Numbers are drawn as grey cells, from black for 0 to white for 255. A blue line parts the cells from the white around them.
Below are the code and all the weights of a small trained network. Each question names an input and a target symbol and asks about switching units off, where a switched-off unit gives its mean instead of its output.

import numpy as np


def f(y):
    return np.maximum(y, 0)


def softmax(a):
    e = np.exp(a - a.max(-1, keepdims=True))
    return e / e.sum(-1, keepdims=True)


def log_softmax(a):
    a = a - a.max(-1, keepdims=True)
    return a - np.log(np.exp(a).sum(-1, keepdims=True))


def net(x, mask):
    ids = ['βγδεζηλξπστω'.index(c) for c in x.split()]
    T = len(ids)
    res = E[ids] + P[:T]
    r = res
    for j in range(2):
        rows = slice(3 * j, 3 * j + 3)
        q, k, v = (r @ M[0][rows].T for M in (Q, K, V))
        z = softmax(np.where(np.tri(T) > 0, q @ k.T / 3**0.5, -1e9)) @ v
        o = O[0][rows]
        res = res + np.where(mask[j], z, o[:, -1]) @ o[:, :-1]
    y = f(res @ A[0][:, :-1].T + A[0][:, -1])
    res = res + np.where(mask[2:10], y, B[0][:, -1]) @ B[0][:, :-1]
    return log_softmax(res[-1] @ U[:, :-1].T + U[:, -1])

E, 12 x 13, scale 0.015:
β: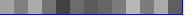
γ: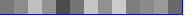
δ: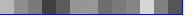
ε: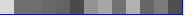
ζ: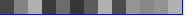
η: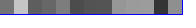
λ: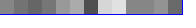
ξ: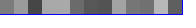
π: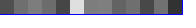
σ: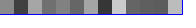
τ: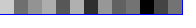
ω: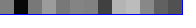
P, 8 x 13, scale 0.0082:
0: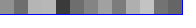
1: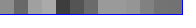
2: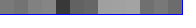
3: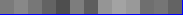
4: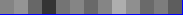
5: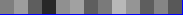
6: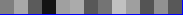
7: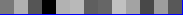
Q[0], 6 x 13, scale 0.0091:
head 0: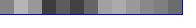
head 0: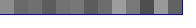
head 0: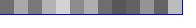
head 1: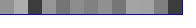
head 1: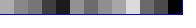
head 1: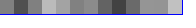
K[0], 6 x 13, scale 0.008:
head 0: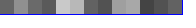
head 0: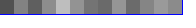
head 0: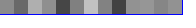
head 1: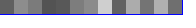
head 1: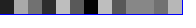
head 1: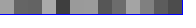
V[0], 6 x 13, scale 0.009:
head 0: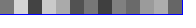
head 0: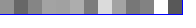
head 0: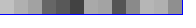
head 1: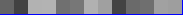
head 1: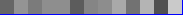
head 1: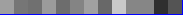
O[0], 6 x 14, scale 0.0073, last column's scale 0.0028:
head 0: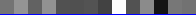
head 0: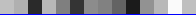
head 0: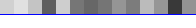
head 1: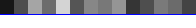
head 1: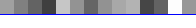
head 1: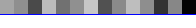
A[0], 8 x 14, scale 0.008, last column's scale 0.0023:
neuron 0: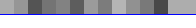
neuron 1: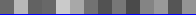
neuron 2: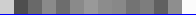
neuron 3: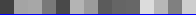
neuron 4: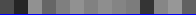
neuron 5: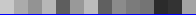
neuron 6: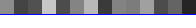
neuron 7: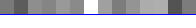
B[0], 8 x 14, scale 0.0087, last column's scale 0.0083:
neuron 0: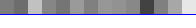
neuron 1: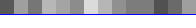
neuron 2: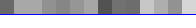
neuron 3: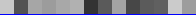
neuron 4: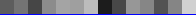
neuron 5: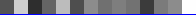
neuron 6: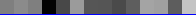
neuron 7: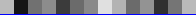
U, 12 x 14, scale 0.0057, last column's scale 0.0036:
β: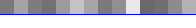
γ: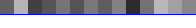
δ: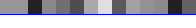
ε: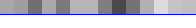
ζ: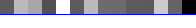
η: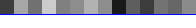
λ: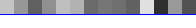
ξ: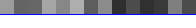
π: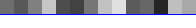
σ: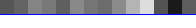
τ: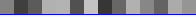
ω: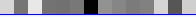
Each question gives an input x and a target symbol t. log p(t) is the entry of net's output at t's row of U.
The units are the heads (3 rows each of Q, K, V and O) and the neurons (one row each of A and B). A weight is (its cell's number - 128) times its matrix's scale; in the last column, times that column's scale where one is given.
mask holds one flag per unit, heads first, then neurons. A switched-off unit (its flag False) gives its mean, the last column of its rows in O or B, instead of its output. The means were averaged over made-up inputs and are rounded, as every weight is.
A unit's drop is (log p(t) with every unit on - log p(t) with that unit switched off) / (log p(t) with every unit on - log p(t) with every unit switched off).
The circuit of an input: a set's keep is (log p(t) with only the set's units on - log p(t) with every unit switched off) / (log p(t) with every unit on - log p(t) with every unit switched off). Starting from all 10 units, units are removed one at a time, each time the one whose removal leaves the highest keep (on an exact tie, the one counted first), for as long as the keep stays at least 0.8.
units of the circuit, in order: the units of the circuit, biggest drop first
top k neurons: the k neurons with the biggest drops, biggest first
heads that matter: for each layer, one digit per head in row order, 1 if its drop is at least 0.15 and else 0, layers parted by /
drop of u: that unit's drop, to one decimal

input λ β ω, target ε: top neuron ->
[neuron 2]
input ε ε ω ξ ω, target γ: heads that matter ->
11
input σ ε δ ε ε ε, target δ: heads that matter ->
11
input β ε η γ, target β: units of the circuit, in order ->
[head 1; head 0]
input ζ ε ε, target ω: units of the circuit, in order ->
[head 0; neuron 5; head 1]
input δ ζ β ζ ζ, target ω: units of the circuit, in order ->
[neuron 5; head 0]
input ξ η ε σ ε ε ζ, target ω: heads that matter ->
01
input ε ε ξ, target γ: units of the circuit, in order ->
[head 0; head 1; neuron 6]
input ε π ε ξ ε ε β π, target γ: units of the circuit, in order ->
[head 1; head 0; neuron 6; neuron 5]
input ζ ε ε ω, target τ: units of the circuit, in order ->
[neuron 4; head 1; head 0]
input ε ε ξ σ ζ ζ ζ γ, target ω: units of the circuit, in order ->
[neuron 5; head 1]
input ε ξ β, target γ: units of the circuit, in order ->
[head 0; head 1; neuron 6; neuron 5]
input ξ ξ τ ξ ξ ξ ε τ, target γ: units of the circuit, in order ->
[head 0; head 1; neuron 5; neuron 6]
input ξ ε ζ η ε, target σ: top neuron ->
[neuron 5]
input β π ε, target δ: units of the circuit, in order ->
[head 1; neuron 7; head 0; neuron 0]
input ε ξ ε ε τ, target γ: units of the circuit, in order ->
[head 1; head 0; neuron 5; neuron 6]
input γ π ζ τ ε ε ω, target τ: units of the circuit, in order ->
[neuron 4; head 0; head 1]
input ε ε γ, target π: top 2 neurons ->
[neuron 7; neuron 3]
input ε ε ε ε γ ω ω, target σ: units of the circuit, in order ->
[head 1; neuron 6]
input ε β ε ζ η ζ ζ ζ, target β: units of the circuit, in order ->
[head 0]
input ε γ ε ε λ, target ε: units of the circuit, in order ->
[head 0; head 1]
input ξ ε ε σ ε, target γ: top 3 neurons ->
[neuron 5; neuron 6; neuron 2]
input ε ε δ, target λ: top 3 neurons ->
[neuron 3; neuron 7; neuron 0]
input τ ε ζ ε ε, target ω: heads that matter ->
10
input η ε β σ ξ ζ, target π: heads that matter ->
10
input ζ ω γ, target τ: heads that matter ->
11
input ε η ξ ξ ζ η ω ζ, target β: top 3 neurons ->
[neuron 4; neuron 7; neuron 6]
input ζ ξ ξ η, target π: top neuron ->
[neuron 6]
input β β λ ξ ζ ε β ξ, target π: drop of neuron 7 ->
-0.1
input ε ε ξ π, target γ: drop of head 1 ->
0.3
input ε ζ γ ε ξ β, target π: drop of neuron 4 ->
-0.1
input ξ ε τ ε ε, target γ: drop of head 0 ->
0.7
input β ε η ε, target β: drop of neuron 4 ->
0.0
